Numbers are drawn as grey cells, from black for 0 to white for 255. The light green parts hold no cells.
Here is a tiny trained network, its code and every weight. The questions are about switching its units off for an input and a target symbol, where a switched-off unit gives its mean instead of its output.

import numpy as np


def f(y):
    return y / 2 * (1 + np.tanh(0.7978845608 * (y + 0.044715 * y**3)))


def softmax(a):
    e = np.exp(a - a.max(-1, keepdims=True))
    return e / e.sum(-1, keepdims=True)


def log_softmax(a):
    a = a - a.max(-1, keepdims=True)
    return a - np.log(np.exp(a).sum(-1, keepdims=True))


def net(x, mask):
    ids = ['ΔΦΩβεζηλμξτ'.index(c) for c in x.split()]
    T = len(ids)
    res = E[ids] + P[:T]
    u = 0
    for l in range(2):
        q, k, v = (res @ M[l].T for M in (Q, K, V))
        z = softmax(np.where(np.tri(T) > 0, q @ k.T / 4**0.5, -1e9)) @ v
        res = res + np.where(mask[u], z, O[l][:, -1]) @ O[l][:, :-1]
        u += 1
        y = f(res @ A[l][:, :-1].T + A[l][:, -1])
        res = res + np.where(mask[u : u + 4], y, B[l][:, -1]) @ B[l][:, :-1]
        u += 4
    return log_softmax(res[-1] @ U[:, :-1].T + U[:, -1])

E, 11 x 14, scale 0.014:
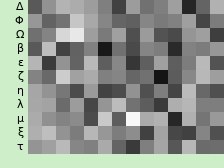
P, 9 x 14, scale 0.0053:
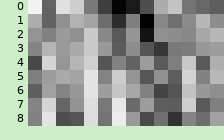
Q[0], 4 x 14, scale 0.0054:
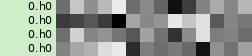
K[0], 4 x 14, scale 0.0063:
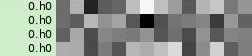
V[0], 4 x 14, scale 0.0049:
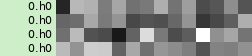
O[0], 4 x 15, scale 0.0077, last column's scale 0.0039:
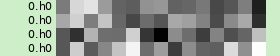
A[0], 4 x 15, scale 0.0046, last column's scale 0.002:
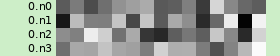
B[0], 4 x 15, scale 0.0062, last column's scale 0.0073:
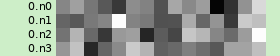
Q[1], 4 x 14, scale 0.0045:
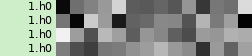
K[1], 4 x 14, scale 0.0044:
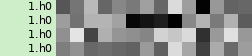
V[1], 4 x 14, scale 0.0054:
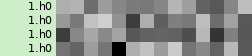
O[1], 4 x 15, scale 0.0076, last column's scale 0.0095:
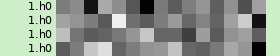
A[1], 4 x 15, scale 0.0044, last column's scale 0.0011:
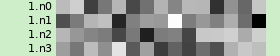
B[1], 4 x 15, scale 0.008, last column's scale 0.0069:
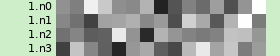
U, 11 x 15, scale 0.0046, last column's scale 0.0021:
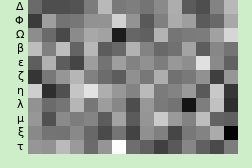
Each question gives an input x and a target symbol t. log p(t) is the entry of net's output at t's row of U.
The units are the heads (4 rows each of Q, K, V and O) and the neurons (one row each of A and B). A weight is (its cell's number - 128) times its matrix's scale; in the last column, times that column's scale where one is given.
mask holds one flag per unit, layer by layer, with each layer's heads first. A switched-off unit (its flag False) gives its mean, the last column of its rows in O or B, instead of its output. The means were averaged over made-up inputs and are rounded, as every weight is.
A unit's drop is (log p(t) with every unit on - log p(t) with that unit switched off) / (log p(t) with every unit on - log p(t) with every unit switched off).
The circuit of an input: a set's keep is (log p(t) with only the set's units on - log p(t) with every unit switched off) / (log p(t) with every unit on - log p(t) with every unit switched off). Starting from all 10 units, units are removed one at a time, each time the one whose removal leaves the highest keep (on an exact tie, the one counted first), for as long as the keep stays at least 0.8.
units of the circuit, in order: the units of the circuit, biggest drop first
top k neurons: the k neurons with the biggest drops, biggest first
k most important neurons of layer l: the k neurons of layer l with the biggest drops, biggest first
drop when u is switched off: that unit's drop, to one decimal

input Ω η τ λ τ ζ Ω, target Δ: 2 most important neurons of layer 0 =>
(0.n2 0.n0)
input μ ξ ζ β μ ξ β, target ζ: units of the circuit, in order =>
(1.h0 0.n3)
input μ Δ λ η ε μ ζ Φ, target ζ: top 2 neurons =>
(0.n3 0.n2)
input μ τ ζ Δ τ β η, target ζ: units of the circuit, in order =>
(0.h0 1.h0 0.n3 0.n2)
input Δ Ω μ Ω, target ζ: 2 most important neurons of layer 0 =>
(0.n2 0.n3)
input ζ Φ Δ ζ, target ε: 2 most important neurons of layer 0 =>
(0.n2 0.n0)
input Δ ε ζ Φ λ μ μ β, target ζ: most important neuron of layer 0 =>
(0.n3)
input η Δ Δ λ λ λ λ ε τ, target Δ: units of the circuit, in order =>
(0.h0 0.n2 0.n0 1.h0)
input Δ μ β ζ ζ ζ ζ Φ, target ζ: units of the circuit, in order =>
(1.h0 0.h0 0.n3 0.n2)
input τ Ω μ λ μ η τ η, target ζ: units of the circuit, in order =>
(1.h0 0.n3 0.h0)
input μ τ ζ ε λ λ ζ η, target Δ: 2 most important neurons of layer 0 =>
(0.n0 0.n2)
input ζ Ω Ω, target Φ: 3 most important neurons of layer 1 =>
(1.n3 1.n0 1.n2)
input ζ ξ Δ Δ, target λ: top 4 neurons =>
(1.n0 0.n3 0.n2 0.n1)
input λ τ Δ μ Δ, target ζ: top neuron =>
(0.n2)
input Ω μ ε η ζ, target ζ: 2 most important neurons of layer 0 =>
(0.n2 0.n3)
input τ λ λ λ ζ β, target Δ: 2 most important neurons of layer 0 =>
(0.n0 0.n1)
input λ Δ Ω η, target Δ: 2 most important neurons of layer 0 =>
(0.n2 0.n0)
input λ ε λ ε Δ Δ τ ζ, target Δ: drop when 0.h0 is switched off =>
0.6
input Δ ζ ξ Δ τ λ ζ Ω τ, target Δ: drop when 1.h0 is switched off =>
0.3
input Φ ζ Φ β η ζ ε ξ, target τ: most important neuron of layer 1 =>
(1.n0)
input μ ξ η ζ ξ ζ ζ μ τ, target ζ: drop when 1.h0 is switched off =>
1.1
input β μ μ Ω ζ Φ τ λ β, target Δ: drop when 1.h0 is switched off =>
0.3
